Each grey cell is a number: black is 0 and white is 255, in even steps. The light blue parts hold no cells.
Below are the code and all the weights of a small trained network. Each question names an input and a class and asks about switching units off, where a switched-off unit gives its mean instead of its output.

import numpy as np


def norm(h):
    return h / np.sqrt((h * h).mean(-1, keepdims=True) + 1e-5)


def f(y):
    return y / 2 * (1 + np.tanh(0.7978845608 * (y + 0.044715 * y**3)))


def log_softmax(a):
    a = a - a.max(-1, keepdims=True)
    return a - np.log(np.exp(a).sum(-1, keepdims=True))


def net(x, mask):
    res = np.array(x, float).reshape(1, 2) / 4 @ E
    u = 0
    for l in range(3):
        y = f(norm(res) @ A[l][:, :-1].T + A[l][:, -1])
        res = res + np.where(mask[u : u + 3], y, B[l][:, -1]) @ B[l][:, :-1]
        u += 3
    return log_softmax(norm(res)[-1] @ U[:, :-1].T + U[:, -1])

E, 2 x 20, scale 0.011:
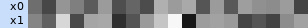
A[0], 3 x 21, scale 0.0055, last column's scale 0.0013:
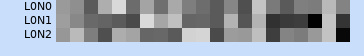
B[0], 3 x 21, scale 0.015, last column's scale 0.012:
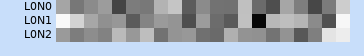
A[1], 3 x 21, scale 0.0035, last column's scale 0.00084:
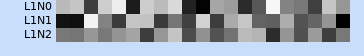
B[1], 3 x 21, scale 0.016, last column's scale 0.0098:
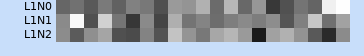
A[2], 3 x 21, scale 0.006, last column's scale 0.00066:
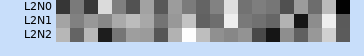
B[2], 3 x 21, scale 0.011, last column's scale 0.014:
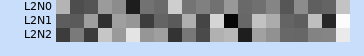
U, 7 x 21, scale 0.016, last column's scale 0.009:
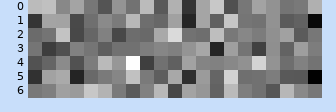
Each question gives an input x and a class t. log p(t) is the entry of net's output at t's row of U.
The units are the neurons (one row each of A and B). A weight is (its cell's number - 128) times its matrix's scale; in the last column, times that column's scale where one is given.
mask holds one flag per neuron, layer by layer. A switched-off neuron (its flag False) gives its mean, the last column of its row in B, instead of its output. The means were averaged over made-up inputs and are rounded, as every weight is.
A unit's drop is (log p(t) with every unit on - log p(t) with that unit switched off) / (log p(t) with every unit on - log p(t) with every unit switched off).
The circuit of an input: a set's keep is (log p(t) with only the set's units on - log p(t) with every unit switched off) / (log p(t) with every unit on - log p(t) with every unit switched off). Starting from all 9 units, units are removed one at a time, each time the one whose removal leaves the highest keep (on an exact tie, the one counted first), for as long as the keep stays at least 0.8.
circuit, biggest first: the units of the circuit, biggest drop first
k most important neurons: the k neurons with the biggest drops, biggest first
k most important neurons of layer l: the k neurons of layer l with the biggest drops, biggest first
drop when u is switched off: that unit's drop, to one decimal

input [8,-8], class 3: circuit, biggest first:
[L0N1]
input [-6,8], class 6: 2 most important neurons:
[L0N2; L2N1]
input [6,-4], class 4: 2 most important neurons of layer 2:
[L2N0; L2N1]
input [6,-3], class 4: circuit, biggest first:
[L0N2; L2N0]
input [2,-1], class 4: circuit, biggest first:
[L0N2; L2N0]
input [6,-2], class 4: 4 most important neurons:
[L1N0; L0N2; L0N1; L0N0]
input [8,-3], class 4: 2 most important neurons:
[L1N0; L0N2]
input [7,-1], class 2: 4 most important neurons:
[L1N0; L2N2; L0N2; L0N0]
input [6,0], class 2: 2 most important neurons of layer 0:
[L0N2; L0N0]
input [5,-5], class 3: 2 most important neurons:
[L0N1; L0N0]
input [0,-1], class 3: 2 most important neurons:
[L0N0; L0N2]
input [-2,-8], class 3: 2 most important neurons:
[L1N0; L0N1]
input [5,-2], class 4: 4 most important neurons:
[L1N0; L0N2; L0N1; L0N0]
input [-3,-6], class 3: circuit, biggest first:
[L1N0]
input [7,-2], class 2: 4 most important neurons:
[L1N0; L2N2; L0N2; L0N1]
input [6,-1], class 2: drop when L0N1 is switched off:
0.4
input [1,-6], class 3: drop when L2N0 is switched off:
0.0
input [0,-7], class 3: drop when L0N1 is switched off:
0.1
